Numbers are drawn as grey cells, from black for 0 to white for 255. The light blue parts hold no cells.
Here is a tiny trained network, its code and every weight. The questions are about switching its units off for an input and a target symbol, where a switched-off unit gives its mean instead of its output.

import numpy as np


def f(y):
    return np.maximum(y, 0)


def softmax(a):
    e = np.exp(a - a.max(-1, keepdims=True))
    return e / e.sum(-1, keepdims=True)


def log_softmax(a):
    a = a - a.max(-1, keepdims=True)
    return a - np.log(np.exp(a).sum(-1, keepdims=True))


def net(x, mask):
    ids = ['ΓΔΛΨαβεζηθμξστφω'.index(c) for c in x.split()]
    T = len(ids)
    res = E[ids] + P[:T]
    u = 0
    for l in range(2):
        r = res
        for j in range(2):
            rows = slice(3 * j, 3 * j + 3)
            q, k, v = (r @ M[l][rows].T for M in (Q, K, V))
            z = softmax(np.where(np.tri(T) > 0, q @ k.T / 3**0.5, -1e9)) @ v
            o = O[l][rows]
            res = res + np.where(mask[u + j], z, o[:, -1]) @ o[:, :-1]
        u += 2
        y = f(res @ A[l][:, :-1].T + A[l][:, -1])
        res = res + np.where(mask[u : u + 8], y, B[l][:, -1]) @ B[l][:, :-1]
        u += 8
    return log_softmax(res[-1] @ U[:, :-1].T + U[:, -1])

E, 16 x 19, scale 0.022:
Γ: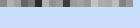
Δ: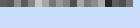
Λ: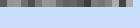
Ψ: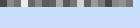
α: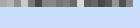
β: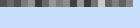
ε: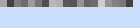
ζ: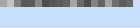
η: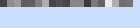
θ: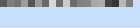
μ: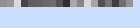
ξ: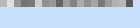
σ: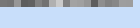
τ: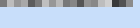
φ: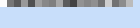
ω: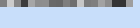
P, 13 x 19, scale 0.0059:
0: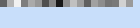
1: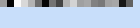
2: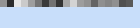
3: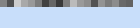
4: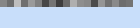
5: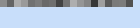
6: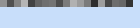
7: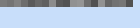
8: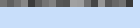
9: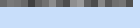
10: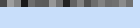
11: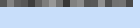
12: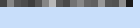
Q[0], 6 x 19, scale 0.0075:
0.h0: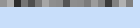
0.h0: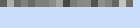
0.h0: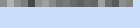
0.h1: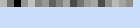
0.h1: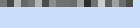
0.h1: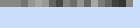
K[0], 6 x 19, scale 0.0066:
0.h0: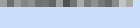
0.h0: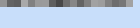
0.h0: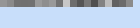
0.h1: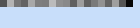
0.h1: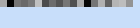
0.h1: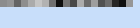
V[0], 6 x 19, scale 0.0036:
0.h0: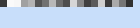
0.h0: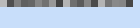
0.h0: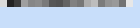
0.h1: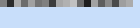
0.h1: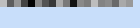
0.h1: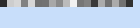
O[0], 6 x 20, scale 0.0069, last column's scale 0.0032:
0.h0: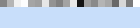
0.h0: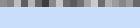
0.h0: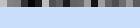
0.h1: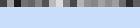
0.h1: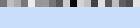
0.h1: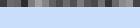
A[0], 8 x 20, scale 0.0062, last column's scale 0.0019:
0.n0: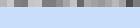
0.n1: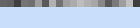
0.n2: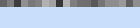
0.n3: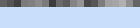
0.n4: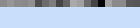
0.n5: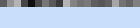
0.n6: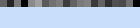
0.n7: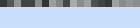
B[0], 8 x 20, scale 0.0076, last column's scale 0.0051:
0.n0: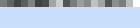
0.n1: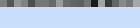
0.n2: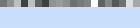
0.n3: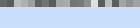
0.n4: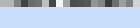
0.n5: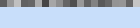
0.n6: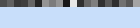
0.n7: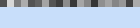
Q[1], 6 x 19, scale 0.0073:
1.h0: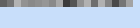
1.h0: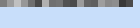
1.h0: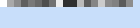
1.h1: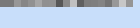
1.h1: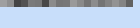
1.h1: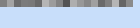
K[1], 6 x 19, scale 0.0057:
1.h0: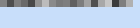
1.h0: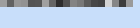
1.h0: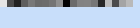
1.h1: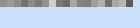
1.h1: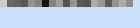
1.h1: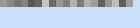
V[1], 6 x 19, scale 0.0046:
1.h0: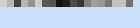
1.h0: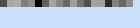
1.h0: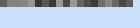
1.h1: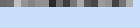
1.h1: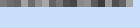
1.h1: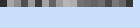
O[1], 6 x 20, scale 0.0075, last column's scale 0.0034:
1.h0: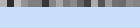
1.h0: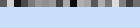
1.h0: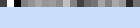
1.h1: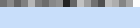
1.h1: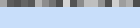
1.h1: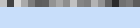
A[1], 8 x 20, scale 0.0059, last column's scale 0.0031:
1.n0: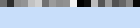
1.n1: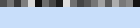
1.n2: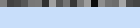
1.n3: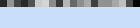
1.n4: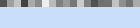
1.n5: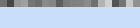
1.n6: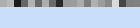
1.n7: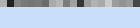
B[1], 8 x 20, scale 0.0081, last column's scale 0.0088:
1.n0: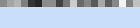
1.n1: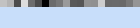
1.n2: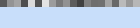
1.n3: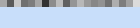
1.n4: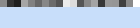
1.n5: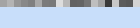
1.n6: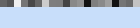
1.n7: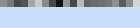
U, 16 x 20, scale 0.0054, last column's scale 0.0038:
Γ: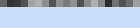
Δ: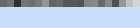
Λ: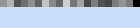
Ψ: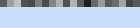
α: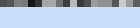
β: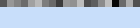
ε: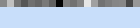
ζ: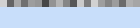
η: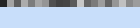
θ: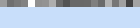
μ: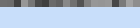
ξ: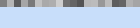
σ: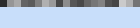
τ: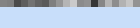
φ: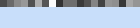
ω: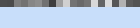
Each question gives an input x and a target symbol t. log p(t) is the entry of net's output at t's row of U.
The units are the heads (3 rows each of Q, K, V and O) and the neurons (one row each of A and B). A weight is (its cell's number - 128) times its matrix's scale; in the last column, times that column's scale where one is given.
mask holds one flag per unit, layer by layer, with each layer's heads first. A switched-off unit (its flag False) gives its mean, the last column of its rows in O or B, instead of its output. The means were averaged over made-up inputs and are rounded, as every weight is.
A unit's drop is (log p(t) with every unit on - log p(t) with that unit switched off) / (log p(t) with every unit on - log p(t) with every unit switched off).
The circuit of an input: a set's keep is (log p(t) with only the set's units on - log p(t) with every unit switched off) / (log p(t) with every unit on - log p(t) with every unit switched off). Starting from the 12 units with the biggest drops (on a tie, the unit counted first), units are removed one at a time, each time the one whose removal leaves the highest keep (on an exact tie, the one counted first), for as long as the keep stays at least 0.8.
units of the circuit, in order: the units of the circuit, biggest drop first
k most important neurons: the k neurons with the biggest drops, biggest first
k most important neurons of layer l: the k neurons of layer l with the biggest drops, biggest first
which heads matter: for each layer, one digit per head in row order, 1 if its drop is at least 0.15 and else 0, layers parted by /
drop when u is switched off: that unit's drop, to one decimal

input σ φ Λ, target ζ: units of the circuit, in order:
0.h1, 1.h0
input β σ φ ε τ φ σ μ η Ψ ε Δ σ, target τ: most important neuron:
1.n3
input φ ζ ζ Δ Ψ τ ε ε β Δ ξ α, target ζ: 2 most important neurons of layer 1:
1.n0, 1.n6
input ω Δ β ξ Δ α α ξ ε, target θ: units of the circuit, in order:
1.h0, 1.n2
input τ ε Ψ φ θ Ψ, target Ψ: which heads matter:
10 / 10
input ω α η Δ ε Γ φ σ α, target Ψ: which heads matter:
00 / 10
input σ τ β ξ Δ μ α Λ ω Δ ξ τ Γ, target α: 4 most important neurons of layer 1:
1.n6, 1.n7, 1.n5, 1.n4
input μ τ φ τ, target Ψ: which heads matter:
00 / 10
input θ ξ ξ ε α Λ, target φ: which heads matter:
00 / 10
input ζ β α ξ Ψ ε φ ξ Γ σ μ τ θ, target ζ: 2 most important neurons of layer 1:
1.n5, 1.n6
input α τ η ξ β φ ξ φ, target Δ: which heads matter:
11 / 01
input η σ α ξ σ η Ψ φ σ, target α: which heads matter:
11 / 10
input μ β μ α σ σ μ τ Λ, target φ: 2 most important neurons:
1.n4, 0.n5
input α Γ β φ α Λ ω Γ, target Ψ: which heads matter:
10 / 11
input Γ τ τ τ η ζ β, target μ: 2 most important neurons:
1.n1, 0.n2
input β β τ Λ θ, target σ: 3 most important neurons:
0.n1, 1.n2, 1.n4
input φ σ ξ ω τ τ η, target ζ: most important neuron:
0.n0
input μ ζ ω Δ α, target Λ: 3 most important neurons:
0.n4, 1.n4, 1.n3
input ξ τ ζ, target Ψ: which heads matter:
00 / 01
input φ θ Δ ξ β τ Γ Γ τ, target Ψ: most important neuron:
1.n0
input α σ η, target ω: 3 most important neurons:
0.n3, 1.n4, 0.n4
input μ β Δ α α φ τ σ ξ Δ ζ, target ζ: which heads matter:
11 / 11
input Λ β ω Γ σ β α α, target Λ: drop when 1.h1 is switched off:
0.1
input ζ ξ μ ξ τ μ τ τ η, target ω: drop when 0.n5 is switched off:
0.0
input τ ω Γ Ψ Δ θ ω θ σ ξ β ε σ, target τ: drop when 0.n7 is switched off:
0.1
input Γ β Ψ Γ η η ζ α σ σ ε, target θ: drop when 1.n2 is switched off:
0.3
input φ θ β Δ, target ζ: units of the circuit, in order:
1.h0
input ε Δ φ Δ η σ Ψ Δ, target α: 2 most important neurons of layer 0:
0.n6, 0.n0
